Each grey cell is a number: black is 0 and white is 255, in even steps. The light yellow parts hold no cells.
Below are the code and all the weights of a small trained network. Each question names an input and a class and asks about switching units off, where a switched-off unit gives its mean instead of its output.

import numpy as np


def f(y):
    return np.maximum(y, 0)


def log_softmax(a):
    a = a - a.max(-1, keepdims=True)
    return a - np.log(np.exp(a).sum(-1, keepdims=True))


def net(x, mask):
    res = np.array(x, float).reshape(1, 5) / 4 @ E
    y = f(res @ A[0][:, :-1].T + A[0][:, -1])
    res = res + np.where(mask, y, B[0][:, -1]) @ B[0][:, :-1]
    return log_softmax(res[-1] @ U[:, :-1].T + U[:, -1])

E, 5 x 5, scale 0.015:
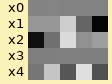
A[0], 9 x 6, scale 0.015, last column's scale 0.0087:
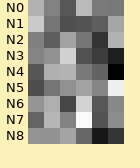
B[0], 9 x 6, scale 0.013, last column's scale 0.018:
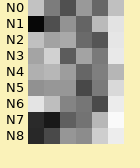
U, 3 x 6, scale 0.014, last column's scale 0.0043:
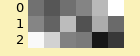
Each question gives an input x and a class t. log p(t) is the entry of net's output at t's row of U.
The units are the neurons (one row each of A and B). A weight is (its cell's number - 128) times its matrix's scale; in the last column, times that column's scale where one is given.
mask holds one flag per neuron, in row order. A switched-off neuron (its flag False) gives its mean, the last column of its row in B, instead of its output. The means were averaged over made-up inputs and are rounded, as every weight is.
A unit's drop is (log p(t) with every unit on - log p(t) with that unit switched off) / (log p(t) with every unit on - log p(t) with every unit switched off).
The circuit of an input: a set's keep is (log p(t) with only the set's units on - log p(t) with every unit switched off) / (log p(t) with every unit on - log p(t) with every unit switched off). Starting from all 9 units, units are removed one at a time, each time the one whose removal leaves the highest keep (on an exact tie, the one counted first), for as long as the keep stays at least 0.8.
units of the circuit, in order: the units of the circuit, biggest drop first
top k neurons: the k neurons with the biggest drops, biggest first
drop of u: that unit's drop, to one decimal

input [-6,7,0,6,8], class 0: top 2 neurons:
[N7; N8]
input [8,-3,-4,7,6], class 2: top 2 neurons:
[N6; N8]
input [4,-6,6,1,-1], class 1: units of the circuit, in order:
[N5]
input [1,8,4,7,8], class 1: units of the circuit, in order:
[N7; N2; N4]
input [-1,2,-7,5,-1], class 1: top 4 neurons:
[N1; N7; N3; N6]
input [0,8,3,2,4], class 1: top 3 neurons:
[N8; N7; N2]
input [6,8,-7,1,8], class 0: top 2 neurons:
[N8; N7]
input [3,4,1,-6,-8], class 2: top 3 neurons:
[N7; N3; N2]
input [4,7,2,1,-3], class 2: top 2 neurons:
[N3; N7]
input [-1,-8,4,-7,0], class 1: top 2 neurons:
[N7; N5]
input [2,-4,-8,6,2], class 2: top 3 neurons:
[N6; N7; N8]
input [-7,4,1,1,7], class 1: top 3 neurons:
[N7; N8; N6]
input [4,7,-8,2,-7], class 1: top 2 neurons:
[N2; N7]
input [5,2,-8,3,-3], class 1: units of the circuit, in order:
[N1]
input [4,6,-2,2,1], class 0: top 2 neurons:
[N8; N5]
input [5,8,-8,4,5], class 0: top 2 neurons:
[N8; N1]
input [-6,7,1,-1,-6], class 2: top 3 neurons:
[N3; N7; N2]
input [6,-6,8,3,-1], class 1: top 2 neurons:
[N5; N7]
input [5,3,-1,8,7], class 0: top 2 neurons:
[N7; N8]
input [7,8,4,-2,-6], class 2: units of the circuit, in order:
[N3]
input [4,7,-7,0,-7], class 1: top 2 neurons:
[N2; N7]
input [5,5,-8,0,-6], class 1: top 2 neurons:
[N7; N2]
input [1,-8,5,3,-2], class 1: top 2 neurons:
[N7; N5]
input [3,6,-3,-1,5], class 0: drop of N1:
0.0
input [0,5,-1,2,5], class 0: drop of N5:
0.1
